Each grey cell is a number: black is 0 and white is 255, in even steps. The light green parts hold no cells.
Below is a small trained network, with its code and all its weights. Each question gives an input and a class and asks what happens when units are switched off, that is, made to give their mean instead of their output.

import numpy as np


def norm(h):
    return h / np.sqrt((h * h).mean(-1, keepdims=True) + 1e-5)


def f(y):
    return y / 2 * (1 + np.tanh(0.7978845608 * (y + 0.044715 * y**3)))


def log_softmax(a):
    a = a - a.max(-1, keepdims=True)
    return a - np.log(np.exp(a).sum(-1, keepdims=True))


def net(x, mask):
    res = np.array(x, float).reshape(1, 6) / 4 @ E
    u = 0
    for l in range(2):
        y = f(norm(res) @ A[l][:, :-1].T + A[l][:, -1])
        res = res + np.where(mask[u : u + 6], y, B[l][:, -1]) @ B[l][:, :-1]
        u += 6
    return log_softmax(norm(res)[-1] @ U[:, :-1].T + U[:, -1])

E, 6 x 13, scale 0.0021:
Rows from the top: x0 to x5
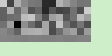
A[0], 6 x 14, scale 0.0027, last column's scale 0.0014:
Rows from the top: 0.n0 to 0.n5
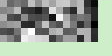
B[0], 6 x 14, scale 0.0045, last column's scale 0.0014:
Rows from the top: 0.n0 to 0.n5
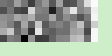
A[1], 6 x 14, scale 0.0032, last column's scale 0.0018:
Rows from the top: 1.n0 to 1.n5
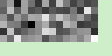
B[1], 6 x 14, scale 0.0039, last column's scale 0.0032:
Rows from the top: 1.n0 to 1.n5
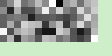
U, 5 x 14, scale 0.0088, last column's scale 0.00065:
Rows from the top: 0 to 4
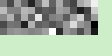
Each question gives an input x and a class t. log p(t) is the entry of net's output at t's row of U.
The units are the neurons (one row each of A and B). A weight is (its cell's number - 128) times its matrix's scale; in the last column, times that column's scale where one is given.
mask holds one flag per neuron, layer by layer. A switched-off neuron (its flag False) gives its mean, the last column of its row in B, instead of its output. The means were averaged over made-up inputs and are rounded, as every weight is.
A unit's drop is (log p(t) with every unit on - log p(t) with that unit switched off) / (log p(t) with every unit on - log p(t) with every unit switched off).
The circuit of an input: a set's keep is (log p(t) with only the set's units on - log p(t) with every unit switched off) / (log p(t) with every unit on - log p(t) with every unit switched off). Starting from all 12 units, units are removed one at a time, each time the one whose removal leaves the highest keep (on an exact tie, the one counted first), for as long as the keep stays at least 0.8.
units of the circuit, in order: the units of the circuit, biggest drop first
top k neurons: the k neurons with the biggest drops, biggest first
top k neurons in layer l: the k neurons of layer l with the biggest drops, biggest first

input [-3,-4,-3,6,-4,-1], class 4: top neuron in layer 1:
[1.n0]
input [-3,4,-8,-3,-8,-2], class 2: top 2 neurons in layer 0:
[0.n3 0.n5]
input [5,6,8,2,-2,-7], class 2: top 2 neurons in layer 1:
[1.n4 1.n2]
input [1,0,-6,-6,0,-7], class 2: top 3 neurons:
[1.n3 0.n3 0.n2]
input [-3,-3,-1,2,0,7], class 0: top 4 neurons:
[0.n0 1.n5 0.n2 1.n2]
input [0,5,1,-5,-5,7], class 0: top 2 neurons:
[1.n1 0.n5]
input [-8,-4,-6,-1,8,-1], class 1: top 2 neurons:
[1.n4 0.n1]
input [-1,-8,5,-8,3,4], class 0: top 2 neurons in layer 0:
[0.n0 0.n2]
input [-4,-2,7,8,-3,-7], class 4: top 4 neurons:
[1.n0 0.n3 1.n3 0.n5]
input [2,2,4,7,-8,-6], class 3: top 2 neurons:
[0.n1 1.n5]
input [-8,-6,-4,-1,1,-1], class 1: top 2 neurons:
[1.n4 1.n1]
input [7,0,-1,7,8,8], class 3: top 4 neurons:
[0.n5 1.n4 1.n0 1.n5]
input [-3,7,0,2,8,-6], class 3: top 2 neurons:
[0.n5 0.n0]
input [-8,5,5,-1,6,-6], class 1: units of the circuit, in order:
[1.n4]
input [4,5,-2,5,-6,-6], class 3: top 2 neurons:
[0.n1 0.n0]
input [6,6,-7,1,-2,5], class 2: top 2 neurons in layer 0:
[0.n3 0.n0]
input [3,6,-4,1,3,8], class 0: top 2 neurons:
[1.n1 0.n4]
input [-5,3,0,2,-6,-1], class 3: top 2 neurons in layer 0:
[0.n1 0.n2]
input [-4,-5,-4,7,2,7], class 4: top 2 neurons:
[1.n0 1.n1]
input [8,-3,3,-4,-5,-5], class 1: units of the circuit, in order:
[1.n5]
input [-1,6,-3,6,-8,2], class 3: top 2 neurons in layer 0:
[0.n1 0.n0]
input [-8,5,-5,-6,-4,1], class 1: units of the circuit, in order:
[1.n4 1.n0]
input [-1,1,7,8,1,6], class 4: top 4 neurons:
[1.n0 0.n3 1.n3 0.n2]
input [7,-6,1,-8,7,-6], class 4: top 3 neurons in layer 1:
[1.n4 1.n5 1.n1]
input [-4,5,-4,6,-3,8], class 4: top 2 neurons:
[1.n0 0.n0]
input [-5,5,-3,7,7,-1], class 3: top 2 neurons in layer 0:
[0.n5 0.n0]
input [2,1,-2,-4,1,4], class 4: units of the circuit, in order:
[1.n5]
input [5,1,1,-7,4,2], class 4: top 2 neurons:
[1.n4 1.n5]
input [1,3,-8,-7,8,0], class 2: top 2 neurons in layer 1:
[1.n3 1.n0]
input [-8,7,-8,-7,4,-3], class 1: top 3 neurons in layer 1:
[1.n4 1.n0 1.n2]
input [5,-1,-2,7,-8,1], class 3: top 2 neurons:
[0.n1 1.n4]
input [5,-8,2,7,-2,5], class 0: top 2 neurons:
[0.n0 1.n2]
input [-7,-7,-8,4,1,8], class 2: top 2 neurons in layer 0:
[0.n3 0.n2]
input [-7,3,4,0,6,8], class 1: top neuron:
[1.n4]
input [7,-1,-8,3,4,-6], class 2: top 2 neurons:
[1.n3 0.n3]
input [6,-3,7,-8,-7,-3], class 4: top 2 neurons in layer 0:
[0.n5 0.n3]
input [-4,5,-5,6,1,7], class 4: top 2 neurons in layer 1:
[1.n0 1.n2]
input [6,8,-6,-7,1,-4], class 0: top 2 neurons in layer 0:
[0.n4 0.n2]
